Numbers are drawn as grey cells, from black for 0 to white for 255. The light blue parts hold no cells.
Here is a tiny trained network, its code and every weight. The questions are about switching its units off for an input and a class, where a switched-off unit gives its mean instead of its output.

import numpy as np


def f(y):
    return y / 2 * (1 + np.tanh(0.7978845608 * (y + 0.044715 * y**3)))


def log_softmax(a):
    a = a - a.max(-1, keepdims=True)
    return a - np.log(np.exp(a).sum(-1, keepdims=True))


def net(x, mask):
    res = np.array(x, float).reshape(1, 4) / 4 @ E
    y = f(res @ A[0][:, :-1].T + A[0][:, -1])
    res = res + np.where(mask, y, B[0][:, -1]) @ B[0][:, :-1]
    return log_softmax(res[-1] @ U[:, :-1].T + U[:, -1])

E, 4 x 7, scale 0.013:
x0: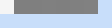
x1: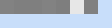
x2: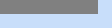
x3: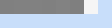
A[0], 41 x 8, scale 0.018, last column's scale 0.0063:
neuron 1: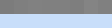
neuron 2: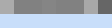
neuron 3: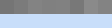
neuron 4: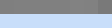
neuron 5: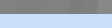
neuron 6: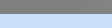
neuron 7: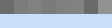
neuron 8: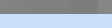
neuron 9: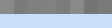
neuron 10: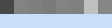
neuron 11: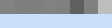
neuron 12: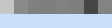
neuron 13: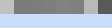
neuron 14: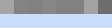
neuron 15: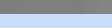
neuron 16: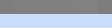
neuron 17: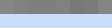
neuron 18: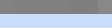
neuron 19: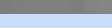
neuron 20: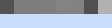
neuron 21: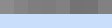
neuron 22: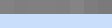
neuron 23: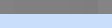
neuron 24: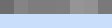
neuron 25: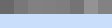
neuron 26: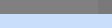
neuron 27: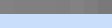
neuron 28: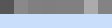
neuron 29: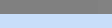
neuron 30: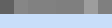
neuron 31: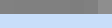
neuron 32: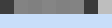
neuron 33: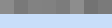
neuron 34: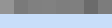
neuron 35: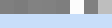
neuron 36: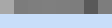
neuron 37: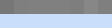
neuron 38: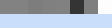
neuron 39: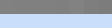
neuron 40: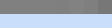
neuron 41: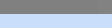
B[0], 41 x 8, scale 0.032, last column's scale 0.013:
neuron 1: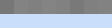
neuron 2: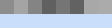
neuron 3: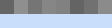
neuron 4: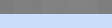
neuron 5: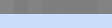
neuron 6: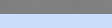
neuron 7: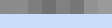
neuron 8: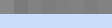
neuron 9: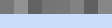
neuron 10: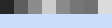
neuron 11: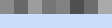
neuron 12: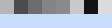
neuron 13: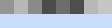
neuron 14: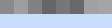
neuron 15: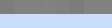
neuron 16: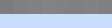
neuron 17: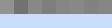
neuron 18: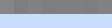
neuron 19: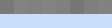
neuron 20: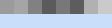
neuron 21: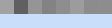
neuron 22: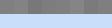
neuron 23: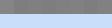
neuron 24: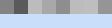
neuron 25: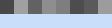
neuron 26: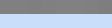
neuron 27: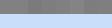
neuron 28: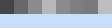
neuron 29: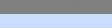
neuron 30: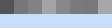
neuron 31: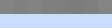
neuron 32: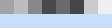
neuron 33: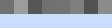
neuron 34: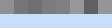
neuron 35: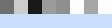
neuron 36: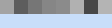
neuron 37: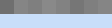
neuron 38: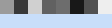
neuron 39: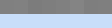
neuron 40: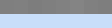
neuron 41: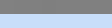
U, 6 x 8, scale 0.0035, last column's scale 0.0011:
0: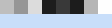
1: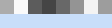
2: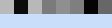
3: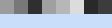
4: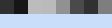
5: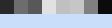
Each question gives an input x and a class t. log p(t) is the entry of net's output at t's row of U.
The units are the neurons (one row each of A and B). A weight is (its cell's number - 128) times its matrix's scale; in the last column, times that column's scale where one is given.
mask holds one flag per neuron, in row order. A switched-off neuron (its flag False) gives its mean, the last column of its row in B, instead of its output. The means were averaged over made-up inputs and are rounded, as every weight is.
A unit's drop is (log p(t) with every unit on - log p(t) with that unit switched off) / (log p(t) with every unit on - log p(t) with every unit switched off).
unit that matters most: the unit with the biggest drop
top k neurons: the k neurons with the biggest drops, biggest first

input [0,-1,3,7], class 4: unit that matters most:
neuron 10
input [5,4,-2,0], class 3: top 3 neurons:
(neuron 32; neuron 12; neuron 20)
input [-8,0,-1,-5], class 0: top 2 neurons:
(neuron 35; neuron 32)
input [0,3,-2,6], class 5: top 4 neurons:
(neuron 32; neuron 10; neuron 20; neuron 28)
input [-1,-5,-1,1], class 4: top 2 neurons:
(neuron 32; neuron 13)
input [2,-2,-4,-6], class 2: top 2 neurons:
(neuron 12; neuron 35)
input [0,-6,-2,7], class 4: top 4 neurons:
(neuron 10; neuron 32; neuron 28; neuron 20)
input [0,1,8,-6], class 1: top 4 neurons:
(neuron 32; neuron 38; neuron 20; neuron 10)
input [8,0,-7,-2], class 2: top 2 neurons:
(neuron 35; neuron 12)
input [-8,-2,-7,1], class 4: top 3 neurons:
(neuron 10; neuron 28; neuron 13)
